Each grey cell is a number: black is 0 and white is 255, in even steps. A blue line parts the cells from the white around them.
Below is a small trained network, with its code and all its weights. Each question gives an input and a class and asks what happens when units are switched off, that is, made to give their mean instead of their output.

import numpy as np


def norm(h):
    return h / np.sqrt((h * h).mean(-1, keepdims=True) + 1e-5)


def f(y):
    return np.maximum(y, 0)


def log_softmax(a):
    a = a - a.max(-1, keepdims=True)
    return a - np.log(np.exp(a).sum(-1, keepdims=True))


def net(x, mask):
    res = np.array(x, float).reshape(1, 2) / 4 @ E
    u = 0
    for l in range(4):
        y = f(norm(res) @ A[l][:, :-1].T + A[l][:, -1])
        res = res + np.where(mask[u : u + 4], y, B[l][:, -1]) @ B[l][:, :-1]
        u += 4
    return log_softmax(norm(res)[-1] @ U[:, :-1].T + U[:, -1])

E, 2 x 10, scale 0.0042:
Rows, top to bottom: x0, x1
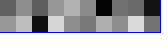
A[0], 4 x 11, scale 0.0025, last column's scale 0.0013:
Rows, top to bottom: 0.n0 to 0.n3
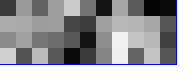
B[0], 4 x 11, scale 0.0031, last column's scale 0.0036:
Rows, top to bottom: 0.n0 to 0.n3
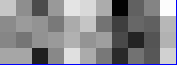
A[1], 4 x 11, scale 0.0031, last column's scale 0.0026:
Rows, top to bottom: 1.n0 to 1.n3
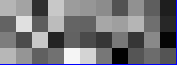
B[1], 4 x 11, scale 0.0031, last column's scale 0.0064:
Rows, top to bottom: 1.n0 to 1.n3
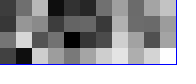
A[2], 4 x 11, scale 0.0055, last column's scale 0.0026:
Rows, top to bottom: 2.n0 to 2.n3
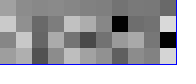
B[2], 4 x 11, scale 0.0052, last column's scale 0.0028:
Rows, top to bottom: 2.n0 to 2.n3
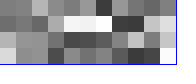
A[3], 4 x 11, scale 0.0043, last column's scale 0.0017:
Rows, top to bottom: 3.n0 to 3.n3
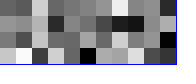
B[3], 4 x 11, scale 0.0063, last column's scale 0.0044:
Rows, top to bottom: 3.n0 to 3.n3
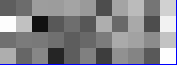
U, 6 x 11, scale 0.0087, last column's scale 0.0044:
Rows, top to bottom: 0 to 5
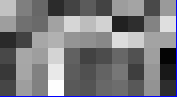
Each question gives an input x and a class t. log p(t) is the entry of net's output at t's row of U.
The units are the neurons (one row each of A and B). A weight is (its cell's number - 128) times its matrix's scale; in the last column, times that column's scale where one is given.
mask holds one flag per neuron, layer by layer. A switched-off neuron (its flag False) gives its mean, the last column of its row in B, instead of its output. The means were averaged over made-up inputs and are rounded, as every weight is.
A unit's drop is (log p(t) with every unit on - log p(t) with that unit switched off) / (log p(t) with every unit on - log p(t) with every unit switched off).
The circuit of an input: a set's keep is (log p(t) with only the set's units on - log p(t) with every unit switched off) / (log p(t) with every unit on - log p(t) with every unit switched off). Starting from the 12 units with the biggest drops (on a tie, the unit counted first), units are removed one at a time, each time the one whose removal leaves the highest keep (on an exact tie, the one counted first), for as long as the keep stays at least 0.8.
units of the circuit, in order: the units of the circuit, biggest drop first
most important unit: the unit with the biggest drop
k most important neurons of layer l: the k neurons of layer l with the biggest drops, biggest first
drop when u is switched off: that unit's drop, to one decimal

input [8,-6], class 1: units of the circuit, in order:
(0.n0 2.n1)
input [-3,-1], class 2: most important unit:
1.n3
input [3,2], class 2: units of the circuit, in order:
(1.n3 3.n1)
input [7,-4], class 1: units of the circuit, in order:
(0.n0 2.n1)
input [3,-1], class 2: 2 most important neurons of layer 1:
(1.n3 1.n0)
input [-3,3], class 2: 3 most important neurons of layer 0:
(0.n1 0.n2 0.n0)
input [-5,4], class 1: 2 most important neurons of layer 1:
(1.n2 1.n3)
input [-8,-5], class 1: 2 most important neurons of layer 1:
(1.n3 1.n0)
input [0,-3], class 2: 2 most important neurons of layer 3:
(3.n0 3.n3)
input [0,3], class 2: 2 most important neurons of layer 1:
(1.n0 1.n2)
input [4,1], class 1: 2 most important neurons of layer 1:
(1.n2 1.n1)
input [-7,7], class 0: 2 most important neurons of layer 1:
(1.n1 1.n3)
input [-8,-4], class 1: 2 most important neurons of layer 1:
(1.n3 1.n0)
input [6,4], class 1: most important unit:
0.n0
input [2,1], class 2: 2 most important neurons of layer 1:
(1.n3 1.n0)
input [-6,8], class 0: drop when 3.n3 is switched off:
0.2
